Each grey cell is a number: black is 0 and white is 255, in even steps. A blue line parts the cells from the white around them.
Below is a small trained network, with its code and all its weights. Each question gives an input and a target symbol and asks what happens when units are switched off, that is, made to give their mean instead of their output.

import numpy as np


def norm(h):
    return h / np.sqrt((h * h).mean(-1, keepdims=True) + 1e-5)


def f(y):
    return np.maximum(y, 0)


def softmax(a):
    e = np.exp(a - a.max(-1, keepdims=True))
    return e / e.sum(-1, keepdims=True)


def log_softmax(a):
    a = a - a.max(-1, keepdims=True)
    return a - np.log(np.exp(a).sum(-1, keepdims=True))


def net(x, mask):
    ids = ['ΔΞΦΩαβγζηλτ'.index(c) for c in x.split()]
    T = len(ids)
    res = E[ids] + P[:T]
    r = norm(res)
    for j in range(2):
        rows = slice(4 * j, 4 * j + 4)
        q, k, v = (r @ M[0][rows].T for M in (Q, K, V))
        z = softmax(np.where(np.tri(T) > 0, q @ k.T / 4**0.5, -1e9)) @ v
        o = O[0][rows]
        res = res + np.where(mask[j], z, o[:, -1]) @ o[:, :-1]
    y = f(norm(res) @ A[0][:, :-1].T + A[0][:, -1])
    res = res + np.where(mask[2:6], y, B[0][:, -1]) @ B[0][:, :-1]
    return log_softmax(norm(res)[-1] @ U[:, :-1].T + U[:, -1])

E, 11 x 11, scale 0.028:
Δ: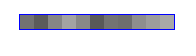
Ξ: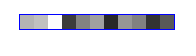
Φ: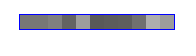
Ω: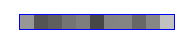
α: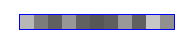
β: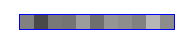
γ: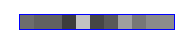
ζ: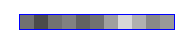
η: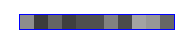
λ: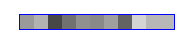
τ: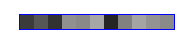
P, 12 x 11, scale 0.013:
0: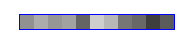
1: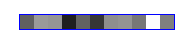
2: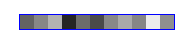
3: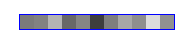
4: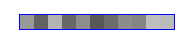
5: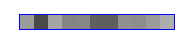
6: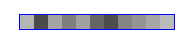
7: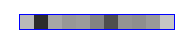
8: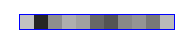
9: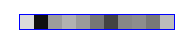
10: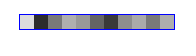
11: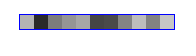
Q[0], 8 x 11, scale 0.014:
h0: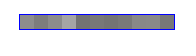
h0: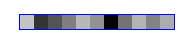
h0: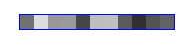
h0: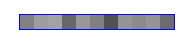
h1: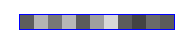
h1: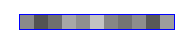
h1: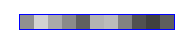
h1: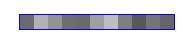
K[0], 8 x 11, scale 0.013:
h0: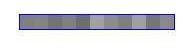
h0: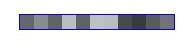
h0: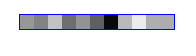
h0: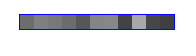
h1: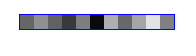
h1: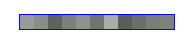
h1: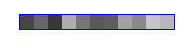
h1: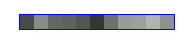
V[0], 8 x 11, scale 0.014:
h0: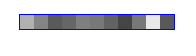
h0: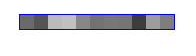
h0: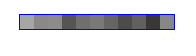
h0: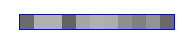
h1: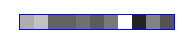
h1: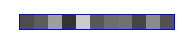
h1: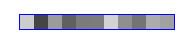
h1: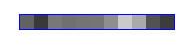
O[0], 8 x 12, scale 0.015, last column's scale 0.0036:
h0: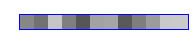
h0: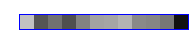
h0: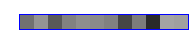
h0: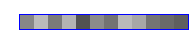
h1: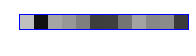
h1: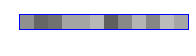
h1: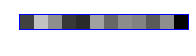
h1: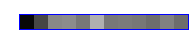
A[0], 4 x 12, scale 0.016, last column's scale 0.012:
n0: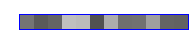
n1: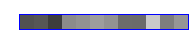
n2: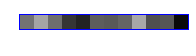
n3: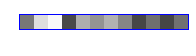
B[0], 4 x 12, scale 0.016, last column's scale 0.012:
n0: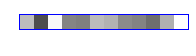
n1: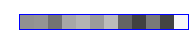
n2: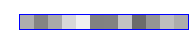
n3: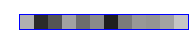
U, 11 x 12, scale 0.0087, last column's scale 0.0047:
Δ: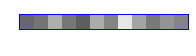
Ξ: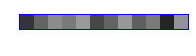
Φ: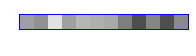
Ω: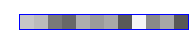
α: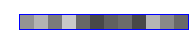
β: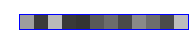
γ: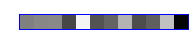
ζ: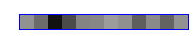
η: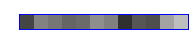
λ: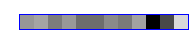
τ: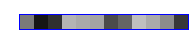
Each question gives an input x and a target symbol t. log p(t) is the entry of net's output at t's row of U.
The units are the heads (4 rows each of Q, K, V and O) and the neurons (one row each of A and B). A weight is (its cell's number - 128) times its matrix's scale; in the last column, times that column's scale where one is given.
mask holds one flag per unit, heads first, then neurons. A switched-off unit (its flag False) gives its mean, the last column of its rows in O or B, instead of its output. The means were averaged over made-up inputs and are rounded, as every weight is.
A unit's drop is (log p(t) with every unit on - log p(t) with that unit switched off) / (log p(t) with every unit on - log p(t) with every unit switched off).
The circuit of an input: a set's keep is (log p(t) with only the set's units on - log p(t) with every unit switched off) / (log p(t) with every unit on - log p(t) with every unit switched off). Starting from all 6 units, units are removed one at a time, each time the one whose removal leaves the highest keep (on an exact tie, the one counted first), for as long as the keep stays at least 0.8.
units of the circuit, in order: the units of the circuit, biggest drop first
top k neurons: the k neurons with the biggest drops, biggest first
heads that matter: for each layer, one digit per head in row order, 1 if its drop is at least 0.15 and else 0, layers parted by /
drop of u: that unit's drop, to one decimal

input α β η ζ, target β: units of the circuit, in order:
[h1]
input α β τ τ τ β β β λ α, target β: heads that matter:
01
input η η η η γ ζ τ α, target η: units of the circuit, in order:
[h1 h0]
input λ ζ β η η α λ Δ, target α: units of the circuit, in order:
[h1 h0 n3]
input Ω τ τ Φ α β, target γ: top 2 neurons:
[n2 n0]
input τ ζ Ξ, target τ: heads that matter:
00
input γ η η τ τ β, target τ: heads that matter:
01
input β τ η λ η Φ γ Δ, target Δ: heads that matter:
11
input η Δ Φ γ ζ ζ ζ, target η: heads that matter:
10
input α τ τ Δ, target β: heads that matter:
01
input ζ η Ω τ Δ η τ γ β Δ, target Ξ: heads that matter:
11
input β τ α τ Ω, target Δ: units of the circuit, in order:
[h1 h0]
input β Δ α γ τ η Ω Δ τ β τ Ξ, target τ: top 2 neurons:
[n3 n0]
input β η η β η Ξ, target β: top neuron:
[n2]
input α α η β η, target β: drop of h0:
0.2
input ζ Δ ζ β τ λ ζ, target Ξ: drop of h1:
0.3
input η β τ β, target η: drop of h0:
0.2
